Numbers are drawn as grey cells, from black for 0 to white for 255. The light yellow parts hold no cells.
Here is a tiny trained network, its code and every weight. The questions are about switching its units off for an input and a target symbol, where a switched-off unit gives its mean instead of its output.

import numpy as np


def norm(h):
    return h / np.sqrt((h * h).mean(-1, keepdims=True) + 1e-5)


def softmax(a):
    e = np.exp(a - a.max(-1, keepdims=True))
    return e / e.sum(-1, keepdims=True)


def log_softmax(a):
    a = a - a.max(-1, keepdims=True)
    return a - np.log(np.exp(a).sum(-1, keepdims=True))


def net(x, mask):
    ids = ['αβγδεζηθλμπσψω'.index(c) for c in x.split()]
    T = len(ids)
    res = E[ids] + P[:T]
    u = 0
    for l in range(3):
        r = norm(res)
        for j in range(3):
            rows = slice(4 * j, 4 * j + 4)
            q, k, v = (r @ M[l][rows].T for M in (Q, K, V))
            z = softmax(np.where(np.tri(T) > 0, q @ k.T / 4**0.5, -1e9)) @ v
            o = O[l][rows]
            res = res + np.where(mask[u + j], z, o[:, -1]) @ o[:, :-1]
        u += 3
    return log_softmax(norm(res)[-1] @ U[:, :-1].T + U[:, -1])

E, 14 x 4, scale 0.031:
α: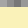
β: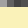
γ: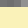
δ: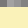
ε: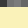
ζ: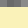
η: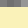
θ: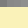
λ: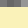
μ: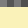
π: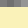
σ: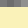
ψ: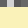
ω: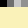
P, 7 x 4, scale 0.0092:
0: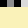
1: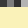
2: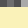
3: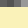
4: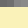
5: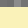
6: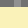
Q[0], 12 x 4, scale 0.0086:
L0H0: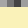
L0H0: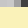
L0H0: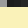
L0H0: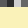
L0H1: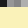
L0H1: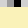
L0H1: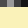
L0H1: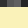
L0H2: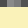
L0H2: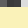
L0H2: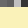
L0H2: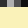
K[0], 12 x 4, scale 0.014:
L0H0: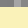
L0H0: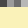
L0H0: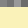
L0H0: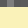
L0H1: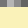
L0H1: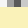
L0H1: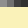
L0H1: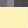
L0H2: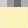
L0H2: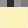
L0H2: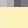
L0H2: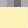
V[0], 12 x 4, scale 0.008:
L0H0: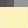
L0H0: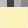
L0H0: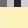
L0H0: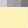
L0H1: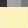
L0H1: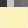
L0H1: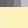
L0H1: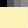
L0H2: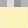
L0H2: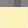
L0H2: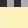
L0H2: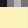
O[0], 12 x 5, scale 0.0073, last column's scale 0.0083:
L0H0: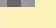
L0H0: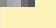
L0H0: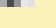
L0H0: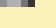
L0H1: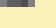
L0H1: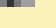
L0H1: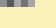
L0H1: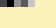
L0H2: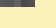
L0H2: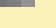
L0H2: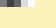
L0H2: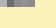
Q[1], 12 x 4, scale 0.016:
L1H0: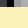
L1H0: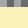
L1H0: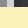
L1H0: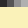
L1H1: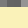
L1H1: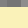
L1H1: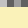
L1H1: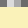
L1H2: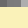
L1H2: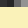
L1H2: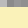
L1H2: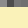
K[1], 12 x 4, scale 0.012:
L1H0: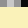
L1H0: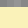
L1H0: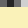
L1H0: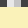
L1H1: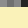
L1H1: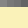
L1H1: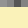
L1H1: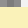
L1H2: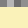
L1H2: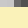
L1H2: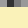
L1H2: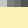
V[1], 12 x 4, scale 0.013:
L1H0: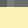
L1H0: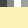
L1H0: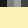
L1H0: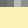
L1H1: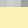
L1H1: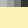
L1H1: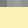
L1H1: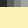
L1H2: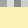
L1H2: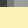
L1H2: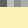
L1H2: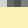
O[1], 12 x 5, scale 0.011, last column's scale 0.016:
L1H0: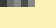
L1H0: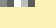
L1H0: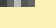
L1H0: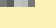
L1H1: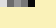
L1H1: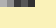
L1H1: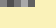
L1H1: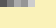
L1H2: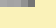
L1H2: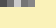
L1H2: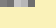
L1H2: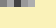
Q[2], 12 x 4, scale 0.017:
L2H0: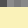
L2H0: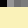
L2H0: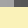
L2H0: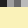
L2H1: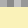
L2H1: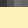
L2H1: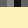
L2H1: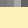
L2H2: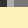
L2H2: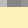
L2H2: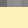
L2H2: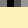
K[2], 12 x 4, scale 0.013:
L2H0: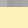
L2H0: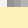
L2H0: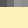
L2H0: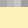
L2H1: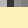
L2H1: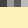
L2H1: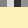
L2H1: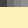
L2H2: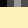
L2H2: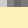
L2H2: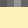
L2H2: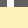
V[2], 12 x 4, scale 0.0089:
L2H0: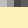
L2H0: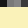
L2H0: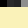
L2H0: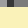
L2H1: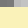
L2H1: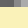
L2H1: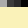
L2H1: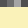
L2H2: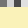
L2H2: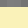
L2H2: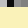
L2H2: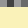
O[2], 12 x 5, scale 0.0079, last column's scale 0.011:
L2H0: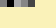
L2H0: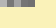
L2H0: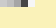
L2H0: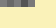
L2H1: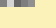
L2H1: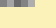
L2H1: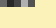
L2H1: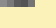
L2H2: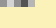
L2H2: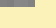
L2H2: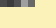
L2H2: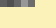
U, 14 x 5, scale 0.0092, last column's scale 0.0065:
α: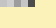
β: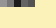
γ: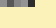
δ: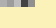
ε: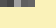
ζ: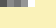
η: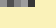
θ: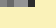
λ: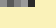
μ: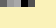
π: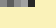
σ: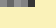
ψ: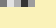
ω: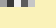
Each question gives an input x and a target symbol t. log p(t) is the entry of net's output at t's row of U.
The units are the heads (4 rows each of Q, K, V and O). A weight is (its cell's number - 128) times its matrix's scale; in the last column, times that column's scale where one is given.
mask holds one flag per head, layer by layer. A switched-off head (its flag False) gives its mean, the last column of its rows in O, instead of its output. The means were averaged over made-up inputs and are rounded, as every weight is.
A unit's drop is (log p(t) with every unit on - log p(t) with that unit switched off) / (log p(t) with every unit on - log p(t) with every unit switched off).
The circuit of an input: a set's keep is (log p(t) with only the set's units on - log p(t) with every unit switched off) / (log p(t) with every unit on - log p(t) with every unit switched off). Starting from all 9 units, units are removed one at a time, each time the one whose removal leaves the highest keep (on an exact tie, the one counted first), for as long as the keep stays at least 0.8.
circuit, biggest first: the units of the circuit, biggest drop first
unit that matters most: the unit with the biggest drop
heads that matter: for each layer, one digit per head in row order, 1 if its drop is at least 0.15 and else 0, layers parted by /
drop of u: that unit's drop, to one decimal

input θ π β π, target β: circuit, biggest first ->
L1H0; L0H1
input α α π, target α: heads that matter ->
000 / 000 / 000
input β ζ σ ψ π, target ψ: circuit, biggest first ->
L2H2; L2H0
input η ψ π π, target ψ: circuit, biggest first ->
L2H0; L2H2
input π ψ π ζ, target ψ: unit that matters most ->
L2H0
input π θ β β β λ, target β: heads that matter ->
000 / 000 / 000
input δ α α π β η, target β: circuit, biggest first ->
L1H0; L1H1
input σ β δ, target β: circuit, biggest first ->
L1H0; L0H1; L1H2
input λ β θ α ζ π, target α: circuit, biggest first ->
L0H1; L1H0; L1H2
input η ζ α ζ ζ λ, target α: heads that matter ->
010 / 100 / 000
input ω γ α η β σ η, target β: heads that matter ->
001 / 100 / 000
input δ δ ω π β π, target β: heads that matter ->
000 / 000 / 000
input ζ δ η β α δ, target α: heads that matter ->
010 / 101 / 000
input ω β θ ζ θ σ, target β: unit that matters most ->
L0H2
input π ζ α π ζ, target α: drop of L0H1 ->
0.2
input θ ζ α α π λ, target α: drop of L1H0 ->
0.2
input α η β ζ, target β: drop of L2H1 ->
0.1
